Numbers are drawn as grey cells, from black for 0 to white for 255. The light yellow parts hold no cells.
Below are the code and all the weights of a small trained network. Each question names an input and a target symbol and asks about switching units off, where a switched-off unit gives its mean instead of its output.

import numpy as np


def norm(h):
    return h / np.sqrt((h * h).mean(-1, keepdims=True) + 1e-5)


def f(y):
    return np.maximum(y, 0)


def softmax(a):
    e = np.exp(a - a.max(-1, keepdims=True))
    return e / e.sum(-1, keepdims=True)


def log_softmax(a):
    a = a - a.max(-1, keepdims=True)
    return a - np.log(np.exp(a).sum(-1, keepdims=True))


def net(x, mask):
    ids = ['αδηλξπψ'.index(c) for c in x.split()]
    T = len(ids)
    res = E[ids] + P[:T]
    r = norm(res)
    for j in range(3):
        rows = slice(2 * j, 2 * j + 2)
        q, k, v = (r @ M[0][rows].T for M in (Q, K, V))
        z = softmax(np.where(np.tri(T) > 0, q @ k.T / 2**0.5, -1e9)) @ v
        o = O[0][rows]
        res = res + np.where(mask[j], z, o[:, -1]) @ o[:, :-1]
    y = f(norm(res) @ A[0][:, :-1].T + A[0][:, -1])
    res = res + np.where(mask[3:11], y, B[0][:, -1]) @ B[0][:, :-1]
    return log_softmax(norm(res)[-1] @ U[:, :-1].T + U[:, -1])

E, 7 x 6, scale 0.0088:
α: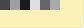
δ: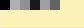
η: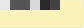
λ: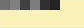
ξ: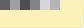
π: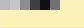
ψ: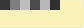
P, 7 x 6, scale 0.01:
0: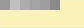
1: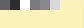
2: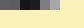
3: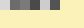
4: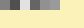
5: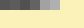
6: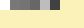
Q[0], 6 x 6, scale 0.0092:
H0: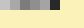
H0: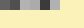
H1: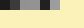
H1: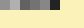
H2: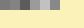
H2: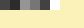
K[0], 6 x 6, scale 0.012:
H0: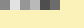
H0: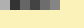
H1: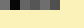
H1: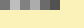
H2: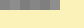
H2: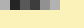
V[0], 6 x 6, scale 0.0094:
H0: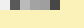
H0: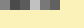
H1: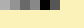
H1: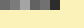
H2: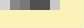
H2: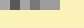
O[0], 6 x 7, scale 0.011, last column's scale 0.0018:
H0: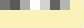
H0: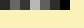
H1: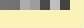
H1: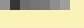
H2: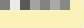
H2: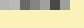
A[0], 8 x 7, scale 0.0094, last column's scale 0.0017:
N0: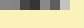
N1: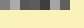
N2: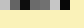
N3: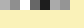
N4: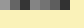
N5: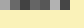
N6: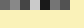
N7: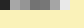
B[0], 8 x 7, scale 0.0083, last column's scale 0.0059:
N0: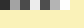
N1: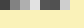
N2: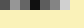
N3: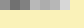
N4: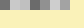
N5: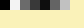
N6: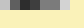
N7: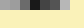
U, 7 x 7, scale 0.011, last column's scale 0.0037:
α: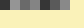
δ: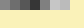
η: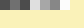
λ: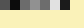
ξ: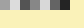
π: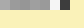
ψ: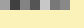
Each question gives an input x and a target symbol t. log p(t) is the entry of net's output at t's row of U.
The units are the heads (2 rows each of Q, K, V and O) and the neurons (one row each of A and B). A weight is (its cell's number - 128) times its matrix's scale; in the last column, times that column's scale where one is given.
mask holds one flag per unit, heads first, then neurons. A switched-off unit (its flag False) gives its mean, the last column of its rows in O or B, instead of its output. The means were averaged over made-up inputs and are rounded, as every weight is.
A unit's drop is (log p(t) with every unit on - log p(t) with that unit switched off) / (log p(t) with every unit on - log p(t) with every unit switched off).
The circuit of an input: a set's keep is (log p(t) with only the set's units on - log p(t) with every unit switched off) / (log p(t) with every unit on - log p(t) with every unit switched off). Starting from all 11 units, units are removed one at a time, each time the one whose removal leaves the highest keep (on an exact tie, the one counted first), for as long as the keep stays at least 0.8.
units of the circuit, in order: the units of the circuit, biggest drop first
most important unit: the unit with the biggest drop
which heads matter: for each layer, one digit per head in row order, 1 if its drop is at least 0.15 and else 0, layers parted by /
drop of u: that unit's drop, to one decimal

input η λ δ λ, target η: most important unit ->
H0
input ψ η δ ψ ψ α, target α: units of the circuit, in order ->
H0, N5
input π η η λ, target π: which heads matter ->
110
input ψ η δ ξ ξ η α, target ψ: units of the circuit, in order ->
H2, H0
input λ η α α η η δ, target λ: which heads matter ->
010
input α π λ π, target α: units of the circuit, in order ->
H0, N1
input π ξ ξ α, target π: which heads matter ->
110
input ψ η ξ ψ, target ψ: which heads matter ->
001
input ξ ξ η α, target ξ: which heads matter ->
010
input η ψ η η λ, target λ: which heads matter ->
010
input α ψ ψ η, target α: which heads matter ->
100
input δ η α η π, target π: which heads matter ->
011
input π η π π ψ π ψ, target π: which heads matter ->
010
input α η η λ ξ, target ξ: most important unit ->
H2
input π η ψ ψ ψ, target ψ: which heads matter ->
000
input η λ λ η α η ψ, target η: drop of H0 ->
0.6
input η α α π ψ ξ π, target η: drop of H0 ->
0.7
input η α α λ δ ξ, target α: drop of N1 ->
0.1
